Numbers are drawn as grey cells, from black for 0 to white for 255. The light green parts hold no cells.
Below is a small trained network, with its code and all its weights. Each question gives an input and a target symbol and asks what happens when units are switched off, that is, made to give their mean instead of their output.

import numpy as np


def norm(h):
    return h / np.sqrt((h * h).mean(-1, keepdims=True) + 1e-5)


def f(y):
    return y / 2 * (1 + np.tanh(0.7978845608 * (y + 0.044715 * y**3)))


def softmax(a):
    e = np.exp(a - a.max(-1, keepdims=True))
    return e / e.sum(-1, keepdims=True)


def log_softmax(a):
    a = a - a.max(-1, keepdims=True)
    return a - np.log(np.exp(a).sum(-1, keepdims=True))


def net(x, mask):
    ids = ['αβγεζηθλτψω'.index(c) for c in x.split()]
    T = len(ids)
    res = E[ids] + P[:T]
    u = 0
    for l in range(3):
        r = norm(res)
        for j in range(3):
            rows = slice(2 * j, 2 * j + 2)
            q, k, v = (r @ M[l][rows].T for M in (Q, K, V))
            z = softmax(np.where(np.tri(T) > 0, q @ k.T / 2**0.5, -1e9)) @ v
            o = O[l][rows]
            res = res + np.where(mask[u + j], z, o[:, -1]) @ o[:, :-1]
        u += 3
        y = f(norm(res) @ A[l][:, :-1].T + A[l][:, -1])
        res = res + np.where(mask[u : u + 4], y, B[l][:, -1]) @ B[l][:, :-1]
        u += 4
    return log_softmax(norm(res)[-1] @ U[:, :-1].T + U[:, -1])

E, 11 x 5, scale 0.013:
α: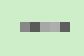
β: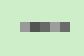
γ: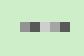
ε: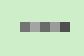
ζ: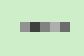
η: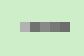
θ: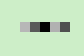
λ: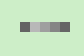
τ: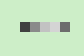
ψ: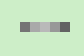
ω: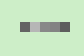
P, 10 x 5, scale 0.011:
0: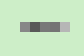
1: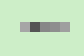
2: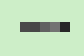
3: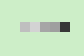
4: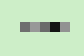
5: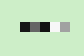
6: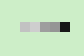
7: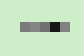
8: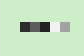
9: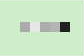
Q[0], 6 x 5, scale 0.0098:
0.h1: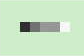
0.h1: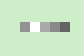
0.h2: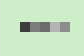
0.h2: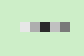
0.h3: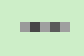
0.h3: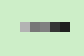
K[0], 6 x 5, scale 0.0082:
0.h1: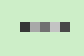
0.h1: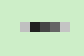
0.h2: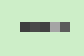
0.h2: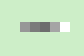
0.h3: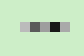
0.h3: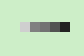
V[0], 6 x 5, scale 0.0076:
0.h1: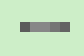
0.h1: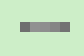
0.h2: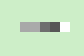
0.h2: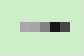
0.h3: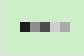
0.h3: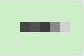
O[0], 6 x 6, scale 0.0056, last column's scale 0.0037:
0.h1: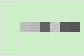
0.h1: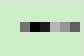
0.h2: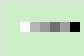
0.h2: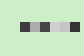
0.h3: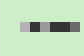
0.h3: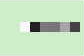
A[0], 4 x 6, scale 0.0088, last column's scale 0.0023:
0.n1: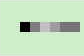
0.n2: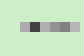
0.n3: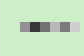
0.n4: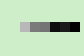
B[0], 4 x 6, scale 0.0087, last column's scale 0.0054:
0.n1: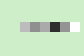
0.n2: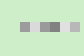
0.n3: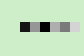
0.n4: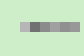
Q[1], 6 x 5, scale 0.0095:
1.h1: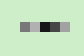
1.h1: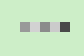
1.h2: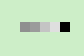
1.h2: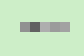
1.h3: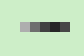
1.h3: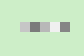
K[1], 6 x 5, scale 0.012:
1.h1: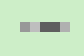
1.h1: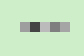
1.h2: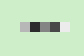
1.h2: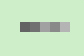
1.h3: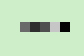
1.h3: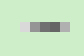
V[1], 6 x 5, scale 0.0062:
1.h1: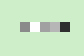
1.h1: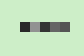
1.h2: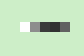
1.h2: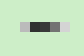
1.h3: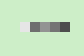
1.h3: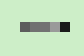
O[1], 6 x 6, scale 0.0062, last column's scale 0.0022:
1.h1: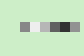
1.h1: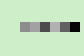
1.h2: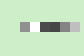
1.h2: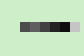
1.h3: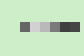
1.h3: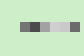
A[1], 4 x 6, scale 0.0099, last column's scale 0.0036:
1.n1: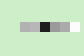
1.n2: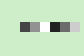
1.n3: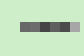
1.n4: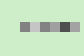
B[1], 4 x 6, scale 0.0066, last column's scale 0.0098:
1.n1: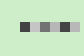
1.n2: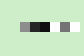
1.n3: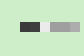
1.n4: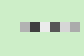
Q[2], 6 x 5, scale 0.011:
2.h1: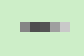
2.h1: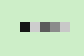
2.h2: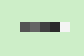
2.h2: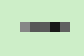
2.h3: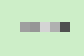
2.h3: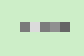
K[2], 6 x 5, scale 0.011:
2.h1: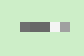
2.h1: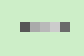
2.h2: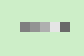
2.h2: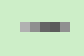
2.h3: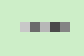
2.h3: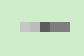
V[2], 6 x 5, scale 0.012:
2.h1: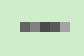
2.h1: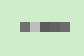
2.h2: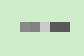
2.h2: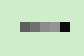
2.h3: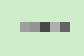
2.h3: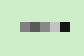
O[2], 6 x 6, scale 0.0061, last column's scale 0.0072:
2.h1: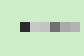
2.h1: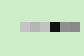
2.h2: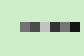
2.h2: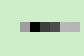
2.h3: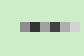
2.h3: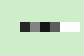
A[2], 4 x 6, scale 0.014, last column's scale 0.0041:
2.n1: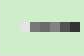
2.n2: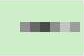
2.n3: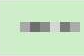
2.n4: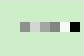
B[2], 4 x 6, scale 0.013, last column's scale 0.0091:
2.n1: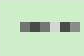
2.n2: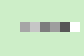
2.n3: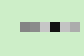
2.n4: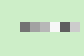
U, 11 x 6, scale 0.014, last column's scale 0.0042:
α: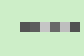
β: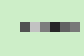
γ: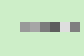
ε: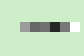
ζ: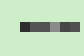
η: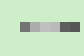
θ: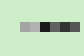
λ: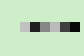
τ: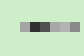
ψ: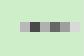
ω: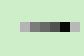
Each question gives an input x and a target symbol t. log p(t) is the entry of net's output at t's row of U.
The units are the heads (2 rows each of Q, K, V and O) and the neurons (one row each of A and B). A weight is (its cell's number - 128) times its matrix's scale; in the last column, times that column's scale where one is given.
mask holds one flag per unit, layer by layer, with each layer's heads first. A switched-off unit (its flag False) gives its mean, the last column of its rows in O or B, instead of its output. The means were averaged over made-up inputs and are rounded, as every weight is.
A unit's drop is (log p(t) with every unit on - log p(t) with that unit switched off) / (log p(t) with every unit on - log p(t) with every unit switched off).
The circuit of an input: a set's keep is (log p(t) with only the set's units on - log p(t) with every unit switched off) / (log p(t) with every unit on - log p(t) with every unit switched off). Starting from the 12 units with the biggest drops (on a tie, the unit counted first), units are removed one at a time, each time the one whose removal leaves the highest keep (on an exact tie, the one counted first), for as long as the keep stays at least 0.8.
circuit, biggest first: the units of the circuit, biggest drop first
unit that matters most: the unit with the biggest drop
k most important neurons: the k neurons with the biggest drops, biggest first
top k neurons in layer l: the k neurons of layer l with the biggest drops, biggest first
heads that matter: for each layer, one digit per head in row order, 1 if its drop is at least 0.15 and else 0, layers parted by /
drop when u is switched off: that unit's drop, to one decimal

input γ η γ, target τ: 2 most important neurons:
0.n1; 1.n2
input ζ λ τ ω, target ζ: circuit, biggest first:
1.h2; 2.n2
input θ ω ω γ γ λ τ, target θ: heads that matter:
011 / 010 / 001
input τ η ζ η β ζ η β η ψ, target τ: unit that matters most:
0.h2
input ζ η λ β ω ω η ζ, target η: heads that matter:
001 / 010 / 000
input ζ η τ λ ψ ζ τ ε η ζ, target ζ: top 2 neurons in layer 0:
0.n1; 0.n2
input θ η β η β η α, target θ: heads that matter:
001 / 010 / 001
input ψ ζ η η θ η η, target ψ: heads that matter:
011 / 010 / 100
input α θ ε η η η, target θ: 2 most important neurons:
0.n2; 2.n2
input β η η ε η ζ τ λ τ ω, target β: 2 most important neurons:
1.n2; 0.n2
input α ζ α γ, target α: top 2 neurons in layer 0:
0.n2; 0.n3
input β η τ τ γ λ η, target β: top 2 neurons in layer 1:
1.n2; 1.n4
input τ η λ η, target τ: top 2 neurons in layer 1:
1.n2; 1.n1
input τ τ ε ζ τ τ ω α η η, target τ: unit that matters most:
0.h2
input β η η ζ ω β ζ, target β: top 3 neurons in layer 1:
1.n2; 1.n4; 1.n1
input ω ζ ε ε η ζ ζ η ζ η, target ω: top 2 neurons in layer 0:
0.n3; 0.n2
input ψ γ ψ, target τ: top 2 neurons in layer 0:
0.n1; 0.n3
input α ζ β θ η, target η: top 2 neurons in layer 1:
1.n1; 1.n2
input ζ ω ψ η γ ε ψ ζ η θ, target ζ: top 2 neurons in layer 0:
0.n1; 0.n2
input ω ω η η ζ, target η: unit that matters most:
1.h2
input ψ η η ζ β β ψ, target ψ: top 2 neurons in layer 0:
0.n1; 0.n3
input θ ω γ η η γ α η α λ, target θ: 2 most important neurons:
1.n2; 0.n3
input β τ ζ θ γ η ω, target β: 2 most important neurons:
0.n2; 1.n2
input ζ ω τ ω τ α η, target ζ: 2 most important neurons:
0.n2; 1.n2
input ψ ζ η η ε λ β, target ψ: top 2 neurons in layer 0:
0.n3; 0.n1
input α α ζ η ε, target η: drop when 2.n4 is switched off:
0.2
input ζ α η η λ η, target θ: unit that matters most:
0.n3
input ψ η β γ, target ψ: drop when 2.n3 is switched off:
0.9
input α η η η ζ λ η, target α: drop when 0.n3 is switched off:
0.6
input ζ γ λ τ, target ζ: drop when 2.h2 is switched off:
0.0
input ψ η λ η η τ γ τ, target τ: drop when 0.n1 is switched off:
0.2
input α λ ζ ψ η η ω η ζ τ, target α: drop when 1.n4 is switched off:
0.1
